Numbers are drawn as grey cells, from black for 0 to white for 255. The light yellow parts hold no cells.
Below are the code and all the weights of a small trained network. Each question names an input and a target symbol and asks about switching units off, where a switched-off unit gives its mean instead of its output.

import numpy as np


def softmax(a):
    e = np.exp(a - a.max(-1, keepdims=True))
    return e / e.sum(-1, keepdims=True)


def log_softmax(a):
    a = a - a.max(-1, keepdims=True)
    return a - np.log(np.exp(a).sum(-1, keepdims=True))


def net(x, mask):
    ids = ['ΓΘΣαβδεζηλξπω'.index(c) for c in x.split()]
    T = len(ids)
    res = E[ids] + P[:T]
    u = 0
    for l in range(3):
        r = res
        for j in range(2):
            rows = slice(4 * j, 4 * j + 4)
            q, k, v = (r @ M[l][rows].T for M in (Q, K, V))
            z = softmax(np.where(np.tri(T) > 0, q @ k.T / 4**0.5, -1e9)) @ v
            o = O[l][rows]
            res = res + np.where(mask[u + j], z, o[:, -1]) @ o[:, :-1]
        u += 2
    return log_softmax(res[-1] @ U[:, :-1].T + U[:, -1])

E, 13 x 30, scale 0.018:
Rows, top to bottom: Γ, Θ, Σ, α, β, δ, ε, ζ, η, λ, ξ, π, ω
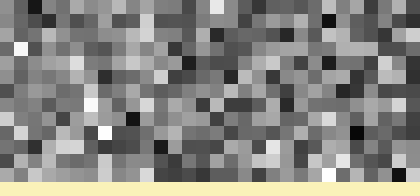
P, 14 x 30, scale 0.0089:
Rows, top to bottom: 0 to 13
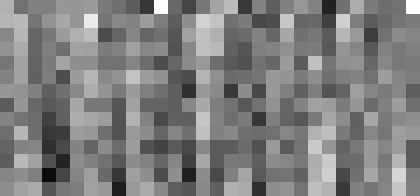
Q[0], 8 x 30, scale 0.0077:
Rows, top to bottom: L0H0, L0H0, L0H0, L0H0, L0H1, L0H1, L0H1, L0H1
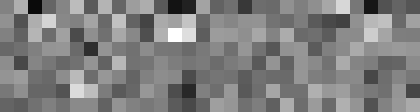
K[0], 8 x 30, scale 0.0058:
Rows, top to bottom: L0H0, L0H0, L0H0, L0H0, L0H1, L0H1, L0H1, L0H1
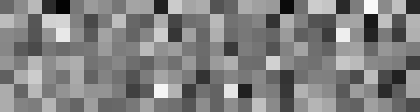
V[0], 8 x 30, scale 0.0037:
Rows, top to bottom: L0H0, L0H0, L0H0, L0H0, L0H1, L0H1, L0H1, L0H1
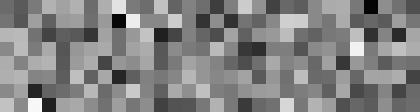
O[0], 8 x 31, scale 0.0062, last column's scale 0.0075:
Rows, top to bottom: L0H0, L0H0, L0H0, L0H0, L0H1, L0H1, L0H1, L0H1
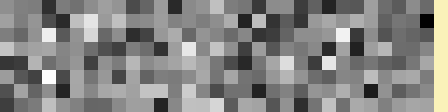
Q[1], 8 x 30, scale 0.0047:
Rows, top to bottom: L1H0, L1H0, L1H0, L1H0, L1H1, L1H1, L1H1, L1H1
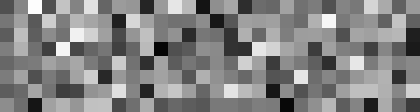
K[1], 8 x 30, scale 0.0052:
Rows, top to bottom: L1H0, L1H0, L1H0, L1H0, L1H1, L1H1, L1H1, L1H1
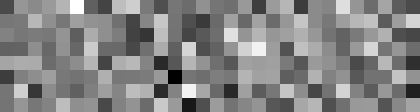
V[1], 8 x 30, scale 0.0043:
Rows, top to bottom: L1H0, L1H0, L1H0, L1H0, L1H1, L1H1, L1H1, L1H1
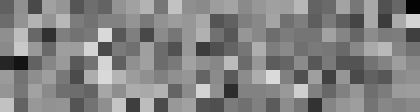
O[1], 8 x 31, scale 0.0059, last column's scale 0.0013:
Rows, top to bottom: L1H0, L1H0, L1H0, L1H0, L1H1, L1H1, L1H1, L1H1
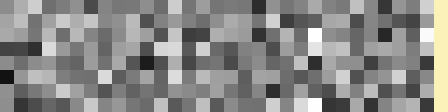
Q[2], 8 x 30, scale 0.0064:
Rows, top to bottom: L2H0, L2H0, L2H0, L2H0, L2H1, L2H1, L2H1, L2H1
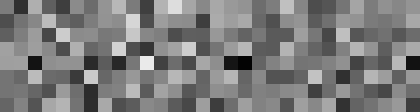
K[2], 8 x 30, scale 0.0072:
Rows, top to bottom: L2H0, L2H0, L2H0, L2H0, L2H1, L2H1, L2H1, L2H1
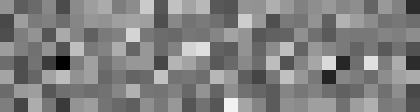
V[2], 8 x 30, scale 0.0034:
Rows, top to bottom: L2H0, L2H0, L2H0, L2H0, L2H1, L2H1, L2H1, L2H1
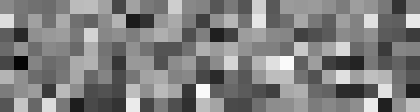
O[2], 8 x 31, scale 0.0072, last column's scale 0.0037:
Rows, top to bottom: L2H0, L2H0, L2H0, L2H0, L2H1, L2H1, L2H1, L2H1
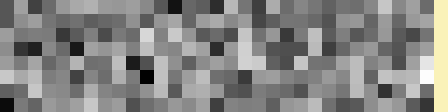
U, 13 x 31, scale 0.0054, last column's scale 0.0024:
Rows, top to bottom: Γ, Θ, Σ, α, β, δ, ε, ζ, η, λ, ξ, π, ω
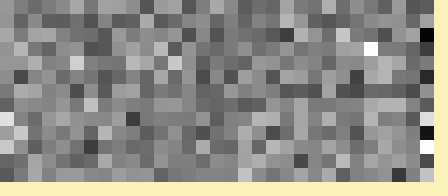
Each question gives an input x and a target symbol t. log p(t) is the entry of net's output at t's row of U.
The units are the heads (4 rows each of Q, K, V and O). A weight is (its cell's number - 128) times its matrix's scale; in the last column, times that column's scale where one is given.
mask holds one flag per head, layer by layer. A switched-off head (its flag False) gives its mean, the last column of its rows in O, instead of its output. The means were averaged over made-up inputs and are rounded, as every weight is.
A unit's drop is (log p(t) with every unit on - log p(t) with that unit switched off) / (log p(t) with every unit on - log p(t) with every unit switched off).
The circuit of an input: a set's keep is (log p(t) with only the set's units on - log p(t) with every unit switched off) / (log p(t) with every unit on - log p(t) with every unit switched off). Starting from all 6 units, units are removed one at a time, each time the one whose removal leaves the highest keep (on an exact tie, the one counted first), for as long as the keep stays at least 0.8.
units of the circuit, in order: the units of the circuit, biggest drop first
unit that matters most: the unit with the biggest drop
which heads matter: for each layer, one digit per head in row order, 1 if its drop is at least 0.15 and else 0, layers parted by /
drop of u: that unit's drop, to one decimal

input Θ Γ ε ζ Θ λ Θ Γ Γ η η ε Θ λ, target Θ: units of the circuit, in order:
L1H0; L0H1; L0H0
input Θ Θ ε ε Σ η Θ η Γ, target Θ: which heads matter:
11 / 10 / 00
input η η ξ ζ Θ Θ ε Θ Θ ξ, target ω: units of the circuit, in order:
L2H1
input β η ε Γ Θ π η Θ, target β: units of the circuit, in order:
L2H0; L1H1; L1H0
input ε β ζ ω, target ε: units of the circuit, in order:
L1H1; L2H1; L1H0
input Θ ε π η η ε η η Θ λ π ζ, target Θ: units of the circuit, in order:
L1H0; L0H0; L0H1
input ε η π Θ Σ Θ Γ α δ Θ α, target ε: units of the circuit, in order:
L1H1; L1H0; L2H1
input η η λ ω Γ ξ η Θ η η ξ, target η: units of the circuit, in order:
L2H0; L1H0; L2H1; L0H1
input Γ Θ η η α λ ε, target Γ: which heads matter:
10 / 10 / 10
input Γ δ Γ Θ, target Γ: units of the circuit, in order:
L2H0; L0H0
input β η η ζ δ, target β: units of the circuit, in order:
L0H0; L2H0
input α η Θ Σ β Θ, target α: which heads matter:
00 / 01 / 00
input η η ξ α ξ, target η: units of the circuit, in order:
L2H0; L1H0
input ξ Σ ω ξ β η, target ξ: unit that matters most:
L1H1
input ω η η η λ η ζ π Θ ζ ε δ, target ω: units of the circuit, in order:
L2H1; L0H1
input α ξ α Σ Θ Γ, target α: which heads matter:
00 / 01 / 00
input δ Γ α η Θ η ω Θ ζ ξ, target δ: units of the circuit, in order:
L1H0; L0H0; L1H1
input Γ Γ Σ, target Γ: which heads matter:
10 / 00 / 10
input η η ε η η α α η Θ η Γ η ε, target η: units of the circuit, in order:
L2H0; L2H1; L1H1
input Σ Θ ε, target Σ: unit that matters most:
L0H1
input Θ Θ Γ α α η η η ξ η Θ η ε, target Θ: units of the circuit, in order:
L1H0; L0H0; L0H1
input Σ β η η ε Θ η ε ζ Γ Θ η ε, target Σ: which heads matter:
01 / 11 / 11
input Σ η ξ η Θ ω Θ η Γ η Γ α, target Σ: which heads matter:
01 / 11 / 10
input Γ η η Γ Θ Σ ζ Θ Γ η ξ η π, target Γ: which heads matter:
00 / 10 / 10
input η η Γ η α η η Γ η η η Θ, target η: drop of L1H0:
0.2
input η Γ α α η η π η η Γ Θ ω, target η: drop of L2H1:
0.2
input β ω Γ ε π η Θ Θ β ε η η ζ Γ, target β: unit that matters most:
L0H0
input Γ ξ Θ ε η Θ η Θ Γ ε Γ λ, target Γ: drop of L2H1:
-0.1
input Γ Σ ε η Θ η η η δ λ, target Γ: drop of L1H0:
0.6
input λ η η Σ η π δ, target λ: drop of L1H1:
0.0
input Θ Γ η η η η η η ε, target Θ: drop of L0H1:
0.4
